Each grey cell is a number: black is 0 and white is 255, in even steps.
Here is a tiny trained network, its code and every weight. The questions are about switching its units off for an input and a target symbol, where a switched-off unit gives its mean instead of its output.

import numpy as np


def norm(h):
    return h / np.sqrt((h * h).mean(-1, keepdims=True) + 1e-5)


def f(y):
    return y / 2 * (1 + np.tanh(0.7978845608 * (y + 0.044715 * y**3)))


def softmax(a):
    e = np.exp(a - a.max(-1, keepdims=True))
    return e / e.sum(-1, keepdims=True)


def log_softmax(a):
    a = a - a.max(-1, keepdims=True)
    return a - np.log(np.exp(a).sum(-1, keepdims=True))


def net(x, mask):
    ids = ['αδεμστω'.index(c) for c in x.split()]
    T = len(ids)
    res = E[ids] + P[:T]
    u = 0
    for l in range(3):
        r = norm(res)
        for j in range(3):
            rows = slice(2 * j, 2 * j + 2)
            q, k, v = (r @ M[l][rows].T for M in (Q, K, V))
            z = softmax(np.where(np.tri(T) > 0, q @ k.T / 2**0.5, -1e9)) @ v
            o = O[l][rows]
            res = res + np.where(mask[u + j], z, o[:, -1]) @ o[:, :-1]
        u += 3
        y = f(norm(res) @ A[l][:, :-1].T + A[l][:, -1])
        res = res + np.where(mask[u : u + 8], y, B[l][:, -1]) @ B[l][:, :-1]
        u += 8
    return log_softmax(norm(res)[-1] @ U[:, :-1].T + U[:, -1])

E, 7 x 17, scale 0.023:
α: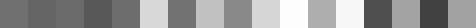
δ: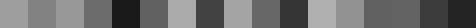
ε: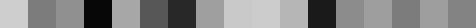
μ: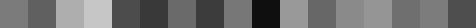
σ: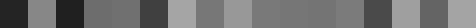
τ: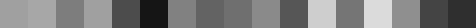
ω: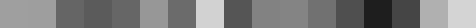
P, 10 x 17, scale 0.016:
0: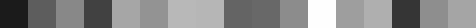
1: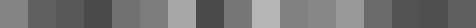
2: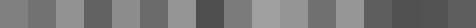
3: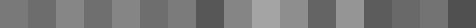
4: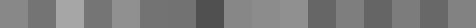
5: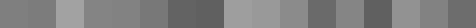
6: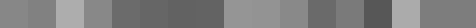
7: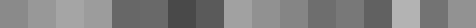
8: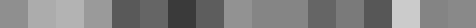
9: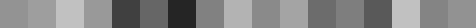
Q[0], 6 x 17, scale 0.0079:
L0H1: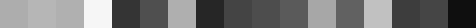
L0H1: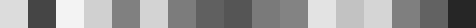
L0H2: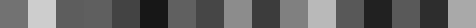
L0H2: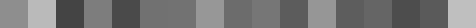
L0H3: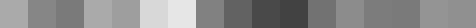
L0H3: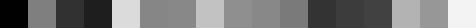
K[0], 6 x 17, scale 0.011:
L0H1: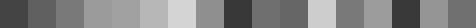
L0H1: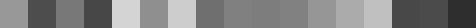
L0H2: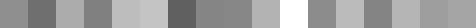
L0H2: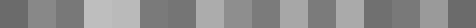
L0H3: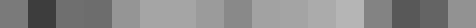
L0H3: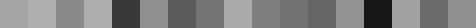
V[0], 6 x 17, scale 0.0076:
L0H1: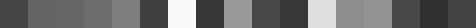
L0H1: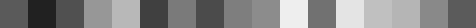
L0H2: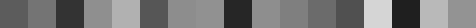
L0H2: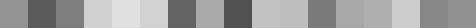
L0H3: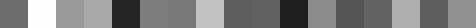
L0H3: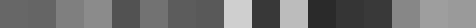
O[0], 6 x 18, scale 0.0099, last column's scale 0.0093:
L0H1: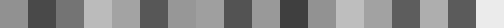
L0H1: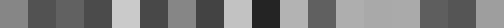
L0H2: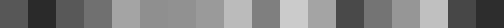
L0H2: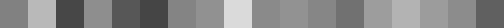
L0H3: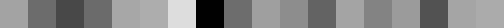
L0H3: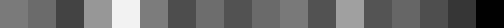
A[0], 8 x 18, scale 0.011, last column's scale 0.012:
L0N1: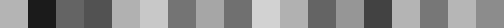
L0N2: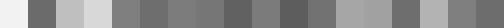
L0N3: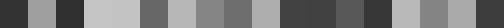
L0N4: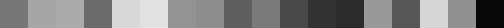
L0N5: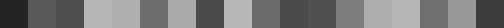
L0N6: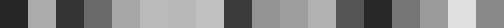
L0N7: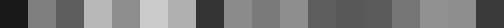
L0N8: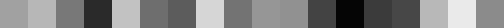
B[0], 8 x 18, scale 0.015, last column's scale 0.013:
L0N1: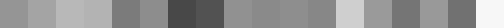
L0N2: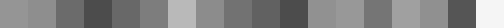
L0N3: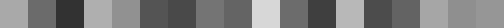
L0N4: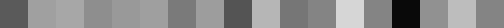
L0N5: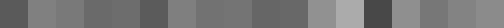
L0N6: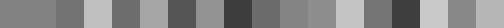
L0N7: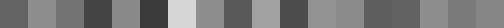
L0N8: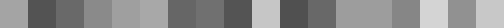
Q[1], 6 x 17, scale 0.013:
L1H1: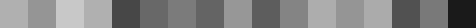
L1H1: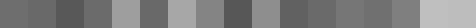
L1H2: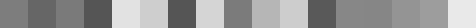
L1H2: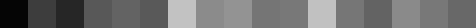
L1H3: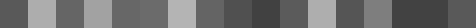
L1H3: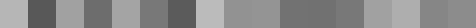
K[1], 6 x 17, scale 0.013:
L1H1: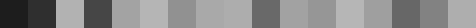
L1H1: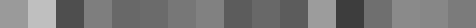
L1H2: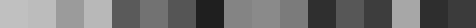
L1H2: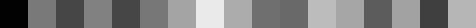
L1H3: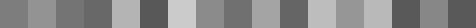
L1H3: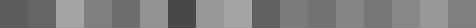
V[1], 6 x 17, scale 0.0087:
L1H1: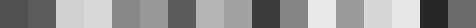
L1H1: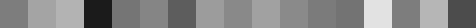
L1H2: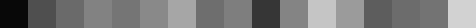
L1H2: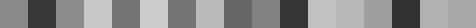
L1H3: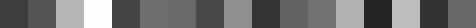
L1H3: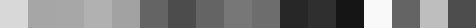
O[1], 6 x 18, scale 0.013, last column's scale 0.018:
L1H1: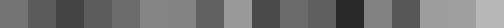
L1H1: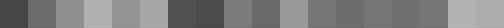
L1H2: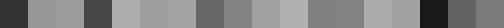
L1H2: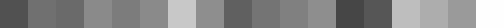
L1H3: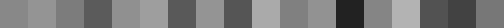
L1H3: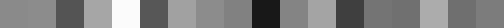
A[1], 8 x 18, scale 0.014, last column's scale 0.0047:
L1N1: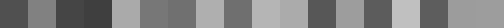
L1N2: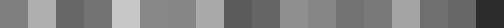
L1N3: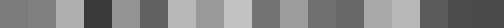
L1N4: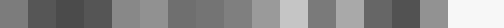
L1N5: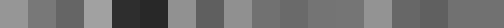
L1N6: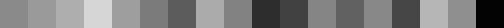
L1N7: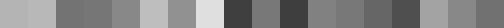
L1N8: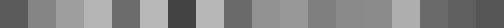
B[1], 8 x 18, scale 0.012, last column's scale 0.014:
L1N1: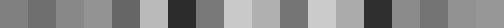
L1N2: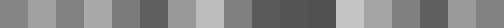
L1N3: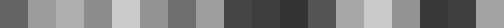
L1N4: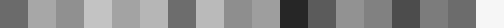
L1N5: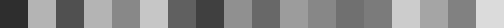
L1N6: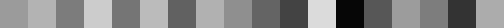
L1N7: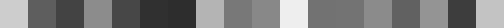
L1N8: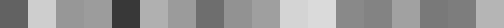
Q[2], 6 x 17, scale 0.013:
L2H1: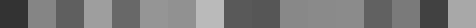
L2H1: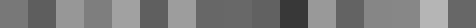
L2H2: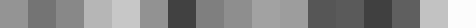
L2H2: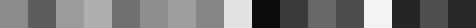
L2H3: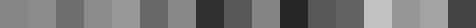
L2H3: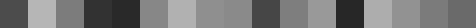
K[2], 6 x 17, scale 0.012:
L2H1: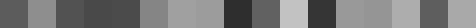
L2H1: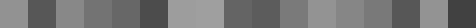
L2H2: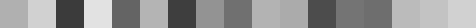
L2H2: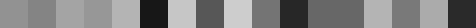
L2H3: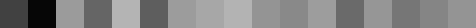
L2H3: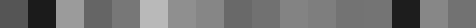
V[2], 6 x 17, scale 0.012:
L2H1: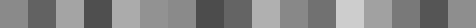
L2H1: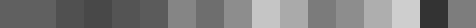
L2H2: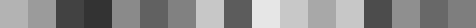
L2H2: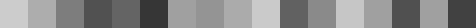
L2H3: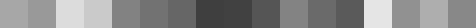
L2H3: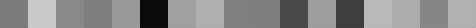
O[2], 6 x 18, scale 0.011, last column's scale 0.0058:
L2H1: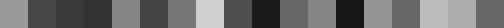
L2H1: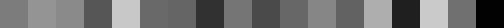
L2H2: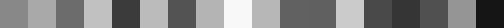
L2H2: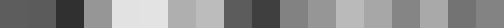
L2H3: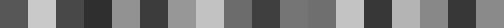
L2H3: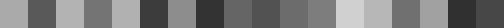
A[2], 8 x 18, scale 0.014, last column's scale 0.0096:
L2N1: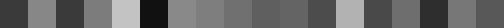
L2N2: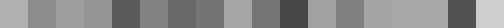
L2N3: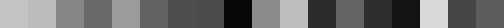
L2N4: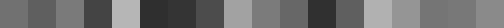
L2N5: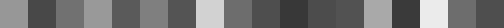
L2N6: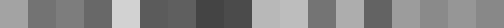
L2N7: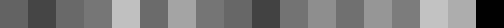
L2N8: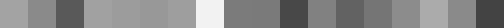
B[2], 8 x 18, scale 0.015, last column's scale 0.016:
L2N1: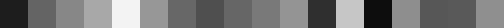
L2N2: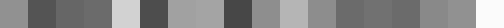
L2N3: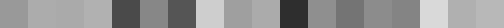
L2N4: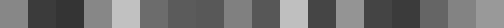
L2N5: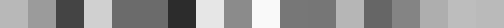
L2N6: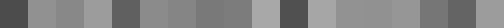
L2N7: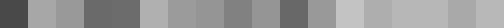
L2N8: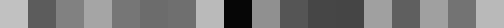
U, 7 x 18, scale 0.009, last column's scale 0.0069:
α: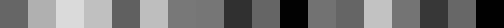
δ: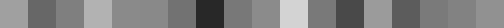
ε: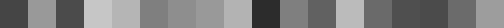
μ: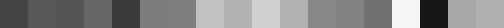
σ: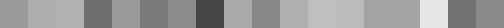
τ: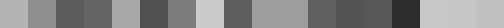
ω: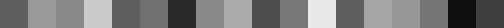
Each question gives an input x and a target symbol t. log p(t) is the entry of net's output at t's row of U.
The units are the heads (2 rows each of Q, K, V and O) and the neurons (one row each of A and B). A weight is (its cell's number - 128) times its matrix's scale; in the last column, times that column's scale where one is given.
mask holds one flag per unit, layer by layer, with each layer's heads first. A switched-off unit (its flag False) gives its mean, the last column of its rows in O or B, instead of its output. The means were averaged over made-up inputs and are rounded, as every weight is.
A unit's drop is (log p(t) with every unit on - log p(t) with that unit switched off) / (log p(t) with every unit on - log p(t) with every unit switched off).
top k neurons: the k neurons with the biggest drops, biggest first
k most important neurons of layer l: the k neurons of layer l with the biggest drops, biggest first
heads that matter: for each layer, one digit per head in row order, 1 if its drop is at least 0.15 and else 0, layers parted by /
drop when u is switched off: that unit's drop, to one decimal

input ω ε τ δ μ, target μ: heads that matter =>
100 / 000 / 000
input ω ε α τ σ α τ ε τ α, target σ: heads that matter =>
010 / 001 / 001
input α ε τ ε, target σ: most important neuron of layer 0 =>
(L0N1)
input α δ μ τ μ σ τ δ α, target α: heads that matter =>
111 / 100 / 000
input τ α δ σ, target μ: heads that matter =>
010 / 100 / 001
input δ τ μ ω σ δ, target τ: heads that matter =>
110 / 000 / 000
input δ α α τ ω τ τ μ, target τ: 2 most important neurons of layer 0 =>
(L0N2, L0N1)
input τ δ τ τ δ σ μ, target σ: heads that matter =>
100 / 000 / 000
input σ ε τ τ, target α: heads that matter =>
000 / 010 / 001
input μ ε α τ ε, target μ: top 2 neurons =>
(L0N8, L1N6)
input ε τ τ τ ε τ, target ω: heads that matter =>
001 / 000 / 100
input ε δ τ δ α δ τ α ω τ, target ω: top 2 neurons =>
(L1N6, L0N1)
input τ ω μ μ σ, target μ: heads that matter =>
000 / 100 / 001
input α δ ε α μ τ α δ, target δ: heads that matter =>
100 / 000 / 010
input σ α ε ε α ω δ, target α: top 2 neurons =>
(L0N2, L1N3)
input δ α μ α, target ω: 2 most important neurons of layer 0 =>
(L0N2, L0N1)
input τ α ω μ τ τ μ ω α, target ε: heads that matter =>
111 / 110 / 010
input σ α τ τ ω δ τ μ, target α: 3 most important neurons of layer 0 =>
(L0N2, L0N1, L0N8)
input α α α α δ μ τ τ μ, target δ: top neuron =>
(L2N4)
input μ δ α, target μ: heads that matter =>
000 / 001 / 001
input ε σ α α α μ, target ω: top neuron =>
(L1N1)
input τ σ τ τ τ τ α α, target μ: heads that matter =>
000 / 000 / 001
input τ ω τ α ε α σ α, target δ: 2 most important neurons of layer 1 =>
(L1N8, L1N1)
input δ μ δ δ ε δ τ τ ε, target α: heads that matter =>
111 / 001 / 100
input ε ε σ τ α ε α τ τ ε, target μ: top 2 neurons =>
(L1N6, L0N8)
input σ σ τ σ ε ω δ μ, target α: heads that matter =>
000 / 010 / 001
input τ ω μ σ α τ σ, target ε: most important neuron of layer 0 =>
(L0N5)
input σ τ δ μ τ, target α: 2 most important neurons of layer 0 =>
(L0N8, L0N2)
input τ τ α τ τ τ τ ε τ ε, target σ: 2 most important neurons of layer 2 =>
(L2N6, L2N8)
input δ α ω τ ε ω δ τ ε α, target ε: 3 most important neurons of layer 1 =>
(L1N4, L1N7, L1N5)
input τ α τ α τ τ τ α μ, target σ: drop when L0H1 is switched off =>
0.3
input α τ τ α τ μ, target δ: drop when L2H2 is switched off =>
0.2
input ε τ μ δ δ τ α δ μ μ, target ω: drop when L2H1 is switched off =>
0.4
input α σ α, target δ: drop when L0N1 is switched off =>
0.5
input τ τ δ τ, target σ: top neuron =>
(L2N7)
